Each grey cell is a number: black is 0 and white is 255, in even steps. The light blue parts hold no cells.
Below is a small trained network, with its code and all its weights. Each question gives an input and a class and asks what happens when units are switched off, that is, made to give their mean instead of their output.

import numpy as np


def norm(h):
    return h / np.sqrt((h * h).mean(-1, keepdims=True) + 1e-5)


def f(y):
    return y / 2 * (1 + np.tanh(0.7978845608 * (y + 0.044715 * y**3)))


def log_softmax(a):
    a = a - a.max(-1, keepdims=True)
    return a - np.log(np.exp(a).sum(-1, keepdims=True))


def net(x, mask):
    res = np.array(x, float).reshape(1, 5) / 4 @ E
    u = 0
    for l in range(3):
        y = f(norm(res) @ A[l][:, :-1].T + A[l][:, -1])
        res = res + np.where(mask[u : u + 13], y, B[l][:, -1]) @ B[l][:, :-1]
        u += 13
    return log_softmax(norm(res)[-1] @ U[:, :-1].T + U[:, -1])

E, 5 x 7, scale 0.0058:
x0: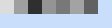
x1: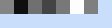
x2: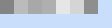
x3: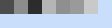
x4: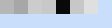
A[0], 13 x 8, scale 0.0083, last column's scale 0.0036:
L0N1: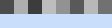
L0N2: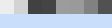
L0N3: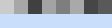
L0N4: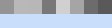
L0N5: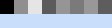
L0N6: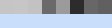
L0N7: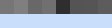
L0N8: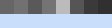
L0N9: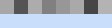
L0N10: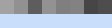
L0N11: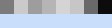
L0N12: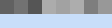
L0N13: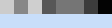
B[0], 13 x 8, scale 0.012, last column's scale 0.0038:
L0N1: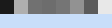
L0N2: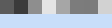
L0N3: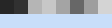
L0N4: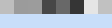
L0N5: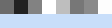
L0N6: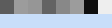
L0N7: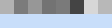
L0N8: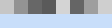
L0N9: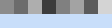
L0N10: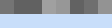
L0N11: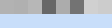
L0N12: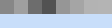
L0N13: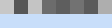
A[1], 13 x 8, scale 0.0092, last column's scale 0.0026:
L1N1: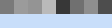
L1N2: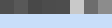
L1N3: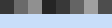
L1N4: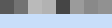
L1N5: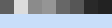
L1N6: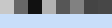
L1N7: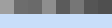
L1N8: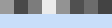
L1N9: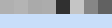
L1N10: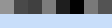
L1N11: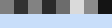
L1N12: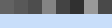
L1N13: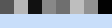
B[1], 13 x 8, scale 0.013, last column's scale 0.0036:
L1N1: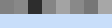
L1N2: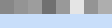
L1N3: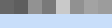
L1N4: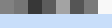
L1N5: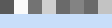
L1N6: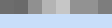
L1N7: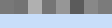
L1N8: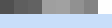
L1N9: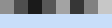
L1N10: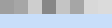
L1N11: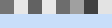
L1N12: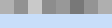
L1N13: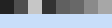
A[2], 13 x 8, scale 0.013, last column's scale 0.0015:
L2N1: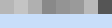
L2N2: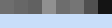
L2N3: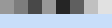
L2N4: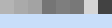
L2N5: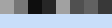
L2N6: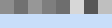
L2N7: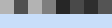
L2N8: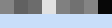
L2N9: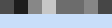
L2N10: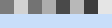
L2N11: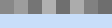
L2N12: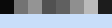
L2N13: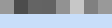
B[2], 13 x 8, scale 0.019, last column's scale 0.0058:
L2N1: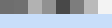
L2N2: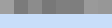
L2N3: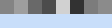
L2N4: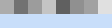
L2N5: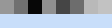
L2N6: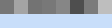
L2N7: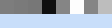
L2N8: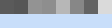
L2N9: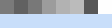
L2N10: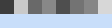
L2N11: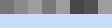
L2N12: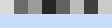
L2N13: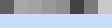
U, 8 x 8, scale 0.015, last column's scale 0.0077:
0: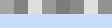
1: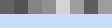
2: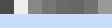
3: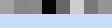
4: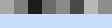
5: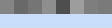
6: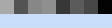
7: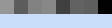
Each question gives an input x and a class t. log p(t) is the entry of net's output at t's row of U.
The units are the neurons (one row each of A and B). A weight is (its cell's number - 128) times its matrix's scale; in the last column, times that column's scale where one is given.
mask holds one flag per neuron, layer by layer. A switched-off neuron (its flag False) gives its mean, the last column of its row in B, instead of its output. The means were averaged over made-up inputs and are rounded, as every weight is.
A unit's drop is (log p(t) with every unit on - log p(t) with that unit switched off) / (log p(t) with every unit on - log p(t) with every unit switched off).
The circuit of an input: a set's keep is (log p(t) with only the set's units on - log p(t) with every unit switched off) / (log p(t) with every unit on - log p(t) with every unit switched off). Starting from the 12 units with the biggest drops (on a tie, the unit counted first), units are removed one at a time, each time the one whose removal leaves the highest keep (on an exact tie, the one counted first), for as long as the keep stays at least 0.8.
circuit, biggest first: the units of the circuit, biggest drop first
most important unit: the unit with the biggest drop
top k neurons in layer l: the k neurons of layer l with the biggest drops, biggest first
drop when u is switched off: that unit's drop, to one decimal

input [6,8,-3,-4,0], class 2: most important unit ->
L1N11
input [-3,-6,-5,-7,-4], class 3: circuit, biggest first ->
L2N7, L0N13
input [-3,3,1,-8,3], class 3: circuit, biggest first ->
L2N7, L0N13
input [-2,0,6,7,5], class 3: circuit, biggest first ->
L2N12, L0N1, L1N11
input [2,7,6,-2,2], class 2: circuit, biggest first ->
L1N11, L2N10
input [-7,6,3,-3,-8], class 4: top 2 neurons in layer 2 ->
L2N5, L2N8
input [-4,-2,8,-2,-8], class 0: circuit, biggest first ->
L0N11, L0N4
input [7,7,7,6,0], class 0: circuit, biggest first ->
L0N11, L2N1
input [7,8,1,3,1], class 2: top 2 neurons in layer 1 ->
L1N11, L1N2
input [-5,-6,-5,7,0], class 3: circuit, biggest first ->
L0N1, L2N12
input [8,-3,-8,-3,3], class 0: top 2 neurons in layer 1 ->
L1N10, L1N12
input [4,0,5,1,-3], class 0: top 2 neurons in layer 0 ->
L0N11, L0N4
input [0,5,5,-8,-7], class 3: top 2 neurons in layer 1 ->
L1N4, L1N9
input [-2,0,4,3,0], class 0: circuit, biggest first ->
L0N11
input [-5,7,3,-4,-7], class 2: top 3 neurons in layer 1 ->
L1N11, L1N4, L1N9
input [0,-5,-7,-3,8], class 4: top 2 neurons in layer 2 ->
L2N5, L2N3
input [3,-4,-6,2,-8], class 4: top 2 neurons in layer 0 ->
L0N8, L0N4
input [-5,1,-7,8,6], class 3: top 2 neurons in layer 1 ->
L1N13, L1N4
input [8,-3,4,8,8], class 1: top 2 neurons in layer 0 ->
L0N3, L0N2
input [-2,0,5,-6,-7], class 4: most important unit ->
L0N8
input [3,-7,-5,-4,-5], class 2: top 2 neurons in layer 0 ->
L0N6, L0N4
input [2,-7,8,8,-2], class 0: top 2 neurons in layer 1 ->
L1N11, L1N8
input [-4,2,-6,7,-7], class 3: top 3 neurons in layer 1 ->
L1N13, L1N4, L1N9
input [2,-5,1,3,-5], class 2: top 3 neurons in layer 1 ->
L1N5, L1N4, L1N9
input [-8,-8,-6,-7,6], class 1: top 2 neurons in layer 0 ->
L0N5, L0N4
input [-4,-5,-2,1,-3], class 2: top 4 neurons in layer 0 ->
L0N1, L0N6, L0N3, L0N2
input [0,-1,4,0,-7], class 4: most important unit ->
L2N5
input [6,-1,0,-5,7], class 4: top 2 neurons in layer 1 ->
L1N9, L1N4
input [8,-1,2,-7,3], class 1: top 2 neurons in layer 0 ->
L0N2, L0N3
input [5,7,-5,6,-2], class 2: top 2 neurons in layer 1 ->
L1N11, L1N2
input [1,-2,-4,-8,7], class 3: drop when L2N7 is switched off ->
0.6
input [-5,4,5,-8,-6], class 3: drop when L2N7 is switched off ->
0.2
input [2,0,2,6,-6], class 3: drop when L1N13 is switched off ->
0.6
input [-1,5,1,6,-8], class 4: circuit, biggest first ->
L2N5
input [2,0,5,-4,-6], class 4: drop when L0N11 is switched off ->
-0.1
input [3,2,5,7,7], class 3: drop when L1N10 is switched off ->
-0.1
